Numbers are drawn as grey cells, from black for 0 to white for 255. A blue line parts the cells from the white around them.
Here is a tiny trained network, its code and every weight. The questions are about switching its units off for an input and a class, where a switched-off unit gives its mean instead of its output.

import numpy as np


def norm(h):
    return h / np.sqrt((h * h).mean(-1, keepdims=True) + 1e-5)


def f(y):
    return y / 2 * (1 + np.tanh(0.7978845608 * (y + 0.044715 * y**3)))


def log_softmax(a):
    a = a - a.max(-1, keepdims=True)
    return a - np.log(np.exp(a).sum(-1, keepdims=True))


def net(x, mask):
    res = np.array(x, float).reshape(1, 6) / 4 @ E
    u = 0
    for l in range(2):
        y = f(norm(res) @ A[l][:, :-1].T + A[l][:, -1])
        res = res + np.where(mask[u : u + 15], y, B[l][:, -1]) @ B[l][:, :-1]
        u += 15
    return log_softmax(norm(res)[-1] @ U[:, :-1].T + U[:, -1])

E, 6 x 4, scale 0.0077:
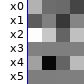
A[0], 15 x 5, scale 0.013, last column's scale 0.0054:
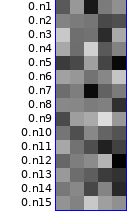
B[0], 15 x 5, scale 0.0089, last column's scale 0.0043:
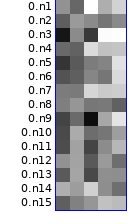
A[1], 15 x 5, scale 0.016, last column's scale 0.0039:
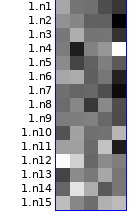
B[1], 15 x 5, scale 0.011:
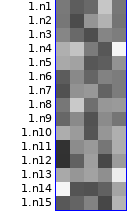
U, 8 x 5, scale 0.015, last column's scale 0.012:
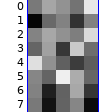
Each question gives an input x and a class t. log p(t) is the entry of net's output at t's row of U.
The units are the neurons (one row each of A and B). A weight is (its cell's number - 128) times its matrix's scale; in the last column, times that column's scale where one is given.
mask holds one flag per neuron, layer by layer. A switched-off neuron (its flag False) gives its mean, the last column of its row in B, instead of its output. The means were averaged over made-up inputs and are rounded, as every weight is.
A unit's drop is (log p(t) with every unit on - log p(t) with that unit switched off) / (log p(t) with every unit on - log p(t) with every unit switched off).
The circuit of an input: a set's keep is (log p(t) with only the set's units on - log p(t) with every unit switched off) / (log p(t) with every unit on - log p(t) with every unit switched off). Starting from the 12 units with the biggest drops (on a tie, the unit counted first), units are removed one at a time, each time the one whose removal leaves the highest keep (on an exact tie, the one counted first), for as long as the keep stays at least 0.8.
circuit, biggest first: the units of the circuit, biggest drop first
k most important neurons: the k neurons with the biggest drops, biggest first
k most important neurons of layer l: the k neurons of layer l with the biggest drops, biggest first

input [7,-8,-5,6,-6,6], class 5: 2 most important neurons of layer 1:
1.n4, 1.n5
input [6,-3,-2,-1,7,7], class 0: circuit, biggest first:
1.n4, 1.n14
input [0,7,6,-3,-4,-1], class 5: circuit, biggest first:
0.n1, 0.n7, 1.n4
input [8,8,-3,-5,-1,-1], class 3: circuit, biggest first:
0.n3
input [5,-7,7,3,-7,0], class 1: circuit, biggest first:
1.n12, 1.n4
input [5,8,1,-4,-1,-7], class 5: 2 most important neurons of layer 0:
0.n1, 0.n7
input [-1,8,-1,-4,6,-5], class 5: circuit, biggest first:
0.n7, 0.n1
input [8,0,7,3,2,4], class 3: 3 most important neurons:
0.n3, 0.n6, 0.n11
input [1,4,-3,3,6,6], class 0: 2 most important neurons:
1.n4, 1.n14
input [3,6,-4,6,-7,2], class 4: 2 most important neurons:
1.n14, 0.n4
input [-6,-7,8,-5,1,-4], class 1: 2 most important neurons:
0.n3, 1.n15
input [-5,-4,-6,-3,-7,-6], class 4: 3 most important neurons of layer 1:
1.n14, 1.n10, 1.n11
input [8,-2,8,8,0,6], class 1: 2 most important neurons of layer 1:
1.n12, 1.n15
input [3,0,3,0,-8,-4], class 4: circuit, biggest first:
1.n14
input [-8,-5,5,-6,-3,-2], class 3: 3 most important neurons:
0.n9, 0.n1, 1.n4
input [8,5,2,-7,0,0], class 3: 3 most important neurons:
0.n3, 0.n11, 0.n13
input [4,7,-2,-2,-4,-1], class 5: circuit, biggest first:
0.n1, 0.n7
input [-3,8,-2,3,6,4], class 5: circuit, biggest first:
0.n7, 0.n1
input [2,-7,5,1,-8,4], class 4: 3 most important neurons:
1.n14, 0.n1, 0.n7
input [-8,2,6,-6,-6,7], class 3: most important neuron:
0.n9
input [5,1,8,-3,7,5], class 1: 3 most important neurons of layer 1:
1.n15, 1.n12, 1.n11
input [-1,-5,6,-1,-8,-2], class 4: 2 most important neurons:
1.n14, 0.n6
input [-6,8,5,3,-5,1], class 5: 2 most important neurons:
0.n1, 1.n4
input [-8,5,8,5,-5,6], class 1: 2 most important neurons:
0.n3, 1.n12
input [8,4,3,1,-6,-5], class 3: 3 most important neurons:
0.n3, 1.n4, 0.n11
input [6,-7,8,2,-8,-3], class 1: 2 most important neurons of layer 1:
1.n12, 1.n4
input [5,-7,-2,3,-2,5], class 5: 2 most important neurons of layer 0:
0.n4, 0.n9
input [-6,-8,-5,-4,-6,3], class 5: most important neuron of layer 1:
1.n4
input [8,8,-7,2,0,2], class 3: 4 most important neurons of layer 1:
1.n15, 1.n10, 1.n12, 1.n11
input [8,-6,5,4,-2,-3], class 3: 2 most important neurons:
0.n3, 0.n1
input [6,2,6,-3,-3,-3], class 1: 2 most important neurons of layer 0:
0.n5, 0.n9
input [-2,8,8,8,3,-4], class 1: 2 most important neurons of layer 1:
1.n15, 1.n12
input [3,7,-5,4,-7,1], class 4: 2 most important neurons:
1.n14, 0.n4
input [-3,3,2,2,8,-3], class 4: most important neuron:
0.n3
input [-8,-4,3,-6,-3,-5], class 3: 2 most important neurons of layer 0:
0.n9, 0.n1
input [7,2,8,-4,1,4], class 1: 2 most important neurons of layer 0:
0.n9, 0.n5
